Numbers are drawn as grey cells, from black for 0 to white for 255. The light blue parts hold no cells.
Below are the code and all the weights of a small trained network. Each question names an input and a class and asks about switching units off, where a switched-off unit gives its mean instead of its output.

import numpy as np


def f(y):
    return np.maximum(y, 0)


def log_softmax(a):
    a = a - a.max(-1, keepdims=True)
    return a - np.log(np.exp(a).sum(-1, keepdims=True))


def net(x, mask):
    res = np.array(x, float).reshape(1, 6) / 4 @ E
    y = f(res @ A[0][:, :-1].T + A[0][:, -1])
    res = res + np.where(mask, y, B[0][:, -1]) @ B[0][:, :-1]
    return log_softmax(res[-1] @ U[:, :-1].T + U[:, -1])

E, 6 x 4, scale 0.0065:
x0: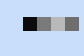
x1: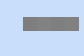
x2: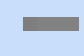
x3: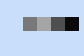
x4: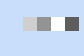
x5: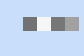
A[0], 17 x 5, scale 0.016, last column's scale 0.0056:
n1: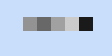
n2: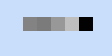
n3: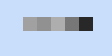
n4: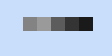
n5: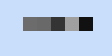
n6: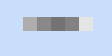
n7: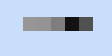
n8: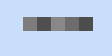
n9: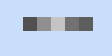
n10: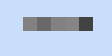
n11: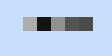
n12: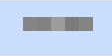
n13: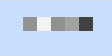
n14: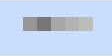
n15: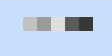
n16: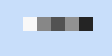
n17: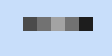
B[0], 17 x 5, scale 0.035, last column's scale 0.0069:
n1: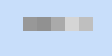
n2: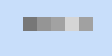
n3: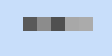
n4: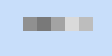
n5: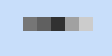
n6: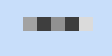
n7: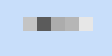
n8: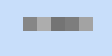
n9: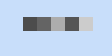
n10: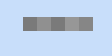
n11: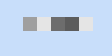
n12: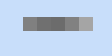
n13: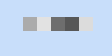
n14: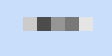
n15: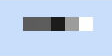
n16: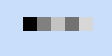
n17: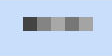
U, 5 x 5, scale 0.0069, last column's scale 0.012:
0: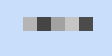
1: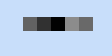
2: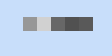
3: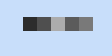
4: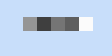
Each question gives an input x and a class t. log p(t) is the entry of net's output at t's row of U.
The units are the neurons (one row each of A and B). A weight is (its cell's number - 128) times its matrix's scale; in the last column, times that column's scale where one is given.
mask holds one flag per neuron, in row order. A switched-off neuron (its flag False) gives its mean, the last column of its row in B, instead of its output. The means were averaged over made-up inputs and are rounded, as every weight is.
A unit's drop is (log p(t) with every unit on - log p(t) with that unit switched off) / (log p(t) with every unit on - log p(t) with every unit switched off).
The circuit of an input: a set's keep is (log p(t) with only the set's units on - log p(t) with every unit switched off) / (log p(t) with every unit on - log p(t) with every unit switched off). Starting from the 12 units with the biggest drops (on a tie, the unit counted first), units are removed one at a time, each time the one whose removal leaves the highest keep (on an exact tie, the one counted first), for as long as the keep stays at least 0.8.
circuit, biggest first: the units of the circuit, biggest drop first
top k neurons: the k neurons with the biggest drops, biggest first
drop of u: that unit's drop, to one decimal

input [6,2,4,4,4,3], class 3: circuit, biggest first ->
(n9)
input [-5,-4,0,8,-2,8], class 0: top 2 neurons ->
(n4, n7)
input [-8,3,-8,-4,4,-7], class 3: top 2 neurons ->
(n16, n13)
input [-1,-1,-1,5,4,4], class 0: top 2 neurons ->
(n7, n4)
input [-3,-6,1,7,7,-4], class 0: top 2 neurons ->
(n7, n4)
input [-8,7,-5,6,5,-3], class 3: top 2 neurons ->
(n16, n14)
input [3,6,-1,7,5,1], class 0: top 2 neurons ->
(n7, n4)
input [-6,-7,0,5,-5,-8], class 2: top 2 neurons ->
(n11, n15)
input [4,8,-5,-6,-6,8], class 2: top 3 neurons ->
(n13, n15, n7)
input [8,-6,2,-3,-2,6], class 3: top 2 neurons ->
(n9, n11)
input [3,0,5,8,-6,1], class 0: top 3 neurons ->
(n4, n15, n7)
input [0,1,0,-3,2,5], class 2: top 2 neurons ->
(n13, n7)
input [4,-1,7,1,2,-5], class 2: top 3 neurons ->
(n11, n16, n6)
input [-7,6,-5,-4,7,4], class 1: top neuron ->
(n15)
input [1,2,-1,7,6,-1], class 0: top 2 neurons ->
(n7, n4)
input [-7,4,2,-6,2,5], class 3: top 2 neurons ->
(n16, n7)
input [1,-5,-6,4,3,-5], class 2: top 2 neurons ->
(n11, n14)
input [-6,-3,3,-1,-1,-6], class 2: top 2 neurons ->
(n11, n9)
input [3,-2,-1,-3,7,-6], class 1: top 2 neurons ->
(n15, n13)
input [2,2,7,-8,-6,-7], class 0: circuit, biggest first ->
(n1)
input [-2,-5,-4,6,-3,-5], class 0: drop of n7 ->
0.5
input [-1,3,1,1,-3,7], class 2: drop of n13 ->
0.4
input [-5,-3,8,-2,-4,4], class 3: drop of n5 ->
-0.1
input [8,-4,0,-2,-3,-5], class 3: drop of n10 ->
0.0
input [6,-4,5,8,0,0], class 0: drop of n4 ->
0.1
